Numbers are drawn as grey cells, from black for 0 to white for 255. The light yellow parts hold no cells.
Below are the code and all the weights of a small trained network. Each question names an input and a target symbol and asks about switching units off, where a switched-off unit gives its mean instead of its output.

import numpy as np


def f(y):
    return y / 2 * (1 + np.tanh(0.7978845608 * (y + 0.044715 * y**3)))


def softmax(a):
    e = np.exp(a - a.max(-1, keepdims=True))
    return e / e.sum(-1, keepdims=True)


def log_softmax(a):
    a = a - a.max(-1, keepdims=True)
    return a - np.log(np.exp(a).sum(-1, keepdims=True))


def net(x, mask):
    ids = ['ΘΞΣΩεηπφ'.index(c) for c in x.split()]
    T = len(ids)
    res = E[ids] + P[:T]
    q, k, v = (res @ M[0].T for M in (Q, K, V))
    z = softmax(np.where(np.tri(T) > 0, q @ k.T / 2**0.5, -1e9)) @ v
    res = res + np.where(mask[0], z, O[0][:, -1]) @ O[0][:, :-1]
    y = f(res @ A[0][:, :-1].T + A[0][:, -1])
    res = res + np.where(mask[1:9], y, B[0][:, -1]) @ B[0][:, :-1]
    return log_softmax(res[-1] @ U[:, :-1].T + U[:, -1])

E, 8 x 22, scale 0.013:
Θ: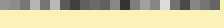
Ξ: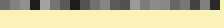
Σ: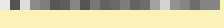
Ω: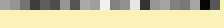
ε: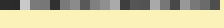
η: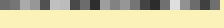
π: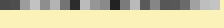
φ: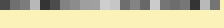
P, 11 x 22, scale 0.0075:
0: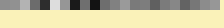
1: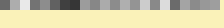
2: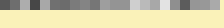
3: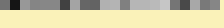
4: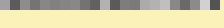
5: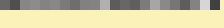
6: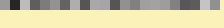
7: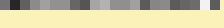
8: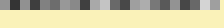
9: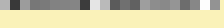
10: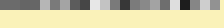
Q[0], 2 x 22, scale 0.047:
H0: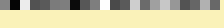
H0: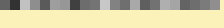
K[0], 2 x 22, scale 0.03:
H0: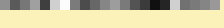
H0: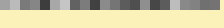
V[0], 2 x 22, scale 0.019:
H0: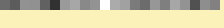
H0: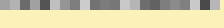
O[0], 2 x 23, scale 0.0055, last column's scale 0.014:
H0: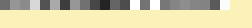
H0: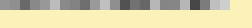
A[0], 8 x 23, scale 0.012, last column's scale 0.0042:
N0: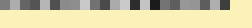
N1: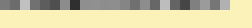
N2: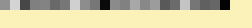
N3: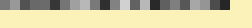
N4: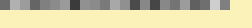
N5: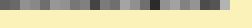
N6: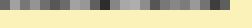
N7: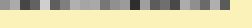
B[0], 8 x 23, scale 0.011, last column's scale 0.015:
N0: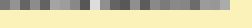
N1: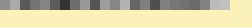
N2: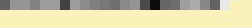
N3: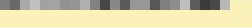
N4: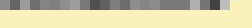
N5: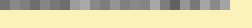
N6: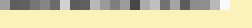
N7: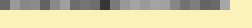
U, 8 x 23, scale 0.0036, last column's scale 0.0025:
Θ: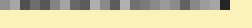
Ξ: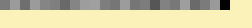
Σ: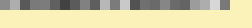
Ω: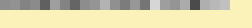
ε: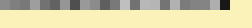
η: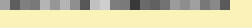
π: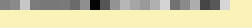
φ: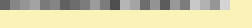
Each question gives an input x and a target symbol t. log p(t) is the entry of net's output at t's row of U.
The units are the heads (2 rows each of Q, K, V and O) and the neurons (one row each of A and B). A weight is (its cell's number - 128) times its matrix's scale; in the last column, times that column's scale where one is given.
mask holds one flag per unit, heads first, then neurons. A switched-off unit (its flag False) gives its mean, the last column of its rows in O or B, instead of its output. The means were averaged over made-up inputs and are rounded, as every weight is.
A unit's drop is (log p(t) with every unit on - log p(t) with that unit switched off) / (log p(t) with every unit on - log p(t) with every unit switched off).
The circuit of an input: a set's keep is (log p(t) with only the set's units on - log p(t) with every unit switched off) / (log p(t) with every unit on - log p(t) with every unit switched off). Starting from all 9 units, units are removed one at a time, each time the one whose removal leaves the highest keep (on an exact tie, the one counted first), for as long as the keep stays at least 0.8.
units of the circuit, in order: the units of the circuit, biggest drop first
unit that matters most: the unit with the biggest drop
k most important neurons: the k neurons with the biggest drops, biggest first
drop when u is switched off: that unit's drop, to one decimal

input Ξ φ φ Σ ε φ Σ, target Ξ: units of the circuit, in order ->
H0, N3, N1
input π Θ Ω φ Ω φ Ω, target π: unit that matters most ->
N7
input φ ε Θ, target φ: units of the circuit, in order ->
H0, N2, N6
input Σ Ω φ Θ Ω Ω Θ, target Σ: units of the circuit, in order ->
H0, N1
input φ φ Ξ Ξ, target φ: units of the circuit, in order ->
H0, N2, N6
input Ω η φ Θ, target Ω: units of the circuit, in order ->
H0, N2
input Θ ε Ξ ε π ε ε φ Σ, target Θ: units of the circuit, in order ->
N0, H0, N7
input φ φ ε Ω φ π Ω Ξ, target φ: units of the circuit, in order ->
H0, N2
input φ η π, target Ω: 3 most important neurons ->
N2, N4, N1
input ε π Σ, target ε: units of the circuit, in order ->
N6, H0
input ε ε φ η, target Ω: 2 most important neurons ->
N2, N4
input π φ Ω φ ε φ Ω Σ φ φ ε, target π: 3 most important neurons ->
N7, N4, N6
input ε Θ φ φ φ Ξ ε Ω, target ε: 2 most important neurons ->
N6, N3
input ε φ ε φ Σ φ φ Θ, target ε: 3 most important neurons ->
N6, N3, N2
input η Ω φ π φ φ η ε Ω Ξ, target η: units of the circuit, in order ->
H0
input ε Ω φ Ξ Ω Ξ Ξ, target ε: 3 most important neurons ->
N6, N3, N2
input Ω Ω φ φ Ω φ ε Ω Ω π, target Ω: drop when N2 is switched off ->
0.2
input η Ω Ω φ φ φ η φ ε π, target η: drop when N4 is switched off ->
0.1
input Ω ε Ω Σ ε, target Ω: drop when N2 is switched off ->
0.2
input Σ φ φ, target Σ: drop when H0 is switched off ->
1.1
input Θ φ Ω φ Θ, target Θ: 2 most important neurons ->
N0, N7
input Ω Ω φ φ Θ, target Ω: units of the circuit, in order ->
H0
